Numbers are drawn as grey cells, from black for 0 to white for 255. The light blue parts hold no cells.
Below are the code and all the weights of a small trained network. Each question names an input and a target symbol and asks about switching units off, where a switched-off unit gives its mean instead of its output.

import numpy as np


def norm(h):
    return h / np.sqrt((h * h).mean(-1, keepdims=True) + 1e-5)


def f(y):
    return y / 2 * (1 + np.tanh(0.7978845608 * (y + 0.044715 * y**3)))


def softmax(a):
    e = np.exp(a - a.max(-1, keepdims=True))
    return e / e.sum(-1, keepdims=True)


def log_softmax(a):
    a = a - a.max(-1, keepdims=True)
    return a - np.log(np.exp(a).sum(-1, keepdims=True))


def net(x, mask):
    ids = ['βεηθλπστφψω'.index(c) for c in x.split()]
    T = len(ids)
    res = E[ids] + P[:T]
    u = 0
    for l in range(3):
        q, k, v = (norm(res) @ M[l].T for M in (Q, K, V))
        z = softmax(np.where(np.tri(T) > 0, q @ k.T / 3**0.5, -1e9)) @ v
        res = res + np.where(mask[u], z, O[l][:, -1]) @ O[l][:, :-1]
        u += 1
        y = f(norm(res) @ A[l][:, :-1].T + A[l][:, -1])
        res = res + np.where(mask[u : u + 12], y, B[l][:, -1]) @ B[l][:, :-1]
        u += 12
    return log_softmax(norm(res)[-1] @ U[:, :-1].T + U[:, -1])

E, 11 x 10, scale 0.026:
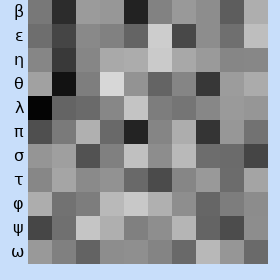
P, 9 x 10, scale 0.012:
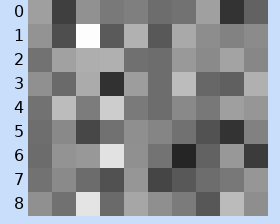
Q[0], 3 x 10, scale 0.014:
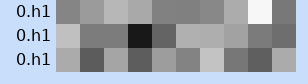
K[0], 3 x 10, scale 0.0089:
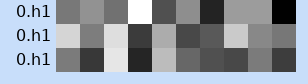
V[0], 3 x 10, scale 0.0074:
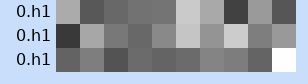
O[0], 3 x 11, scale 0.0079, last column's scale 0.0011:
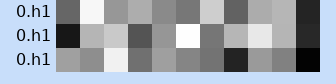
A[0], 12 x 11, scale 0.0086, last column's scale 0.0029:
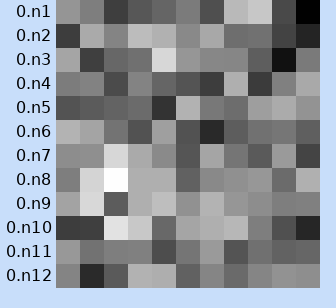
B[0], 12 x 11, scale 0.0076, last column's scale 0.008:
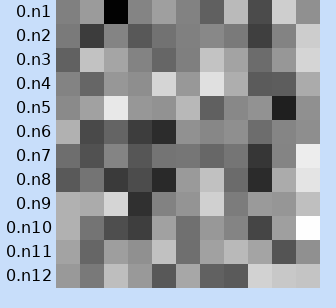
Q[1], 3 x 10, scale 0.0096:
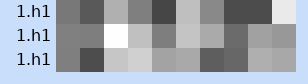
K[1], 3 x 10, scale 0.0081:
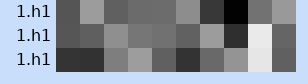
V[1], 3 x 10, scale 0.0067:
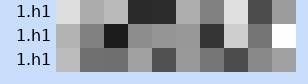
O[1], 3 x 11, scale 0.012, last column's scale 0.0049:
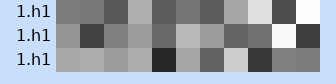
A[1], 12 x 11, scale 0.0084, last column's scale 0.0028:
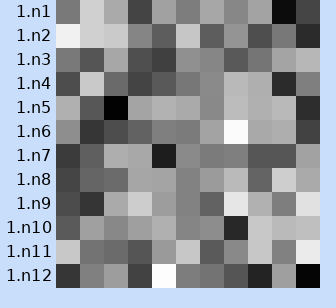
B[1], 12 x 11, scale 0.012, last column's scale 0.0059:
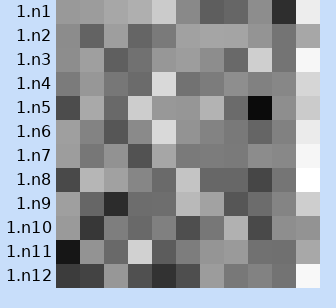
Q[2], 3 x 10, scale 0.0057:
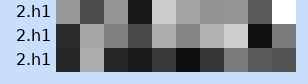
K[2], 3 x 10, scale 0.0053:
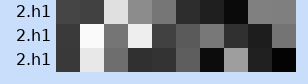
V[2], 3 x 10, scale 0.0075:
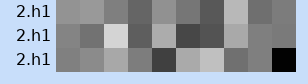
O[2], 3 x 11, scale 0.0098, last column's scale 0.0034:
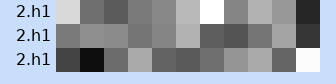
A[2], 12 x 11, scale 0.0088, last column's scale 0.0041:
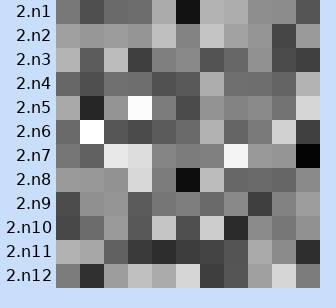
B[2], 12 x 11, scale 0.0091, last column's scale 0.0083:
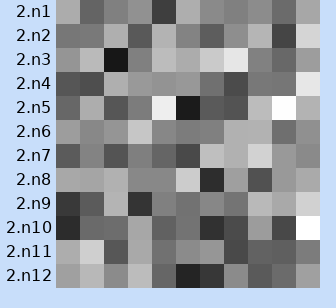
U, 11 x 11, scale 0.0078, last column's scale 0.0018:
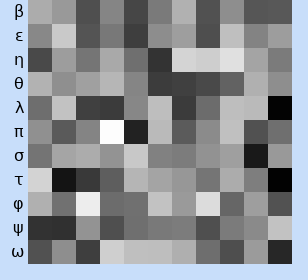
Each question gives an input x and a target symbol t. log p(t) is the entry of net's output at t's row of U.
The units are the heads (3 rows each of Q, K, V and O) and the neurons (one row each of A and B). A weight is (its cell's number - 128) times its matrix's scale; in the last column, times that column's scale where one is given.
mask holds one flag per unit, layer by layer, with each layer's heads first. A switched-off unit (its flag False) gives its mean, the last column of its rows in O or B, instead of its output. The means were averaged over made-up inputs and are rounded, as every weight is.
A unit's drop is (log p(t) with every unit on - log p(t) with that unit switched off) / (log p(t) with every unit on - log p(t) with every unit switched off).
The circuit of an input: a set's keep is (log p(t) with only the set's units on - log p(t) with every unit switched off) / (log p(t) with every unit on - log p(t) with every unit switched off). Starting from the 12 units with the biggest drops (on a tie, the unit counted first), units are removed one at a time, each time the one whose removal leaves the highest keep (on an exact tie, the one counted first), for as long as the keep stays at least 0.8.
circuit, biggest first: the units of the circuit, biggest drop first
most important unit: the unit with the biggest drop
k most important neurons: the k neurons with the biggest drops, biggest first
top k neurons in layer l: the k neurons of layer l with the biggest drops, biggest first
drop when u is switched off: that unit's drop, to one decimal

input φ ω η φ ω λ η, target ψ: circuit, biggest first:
(1.h1, 1.n12)
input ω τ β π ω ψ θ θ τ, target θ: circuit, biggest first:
(0.h1, 2.n8)
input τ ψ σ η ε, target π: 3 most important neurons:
(0.n5, 1.n9, 2.n12)
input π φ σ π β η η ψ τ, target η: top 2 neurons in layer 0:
(0.n8, 0.n11)
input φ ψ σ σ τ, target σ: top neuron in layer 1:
(1.n4)
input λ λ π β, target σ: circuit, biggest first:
(1.h1, 0.n5)
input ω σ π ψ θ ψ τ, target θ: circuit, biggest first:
(0.h1, 2.n5, 2.n8)
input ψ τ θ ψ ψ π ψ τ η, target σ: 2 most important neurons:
(0.n3, 1.n1)
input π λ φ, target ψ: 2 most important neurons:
(0.n11, 0.n12)
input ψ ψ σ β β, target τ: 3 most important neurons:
(1.n9, 0.n5, 1.n7)
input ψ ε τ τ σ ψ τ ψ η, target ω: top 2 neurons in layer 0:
(0.n10, 0.n9)
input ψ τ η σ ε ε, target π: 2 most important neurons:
(0.n5, 2.n12)
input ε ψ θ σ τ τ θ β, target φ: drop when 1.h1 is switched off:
0.8
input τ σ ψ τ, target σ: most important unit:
0.h1
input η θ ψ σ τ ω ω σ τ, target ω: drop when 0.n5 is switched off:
0.0
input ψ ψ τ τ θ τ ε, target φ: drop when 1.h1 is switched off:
1.4
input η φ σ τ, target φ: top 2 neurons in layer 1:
(1.n1, 1.n3)
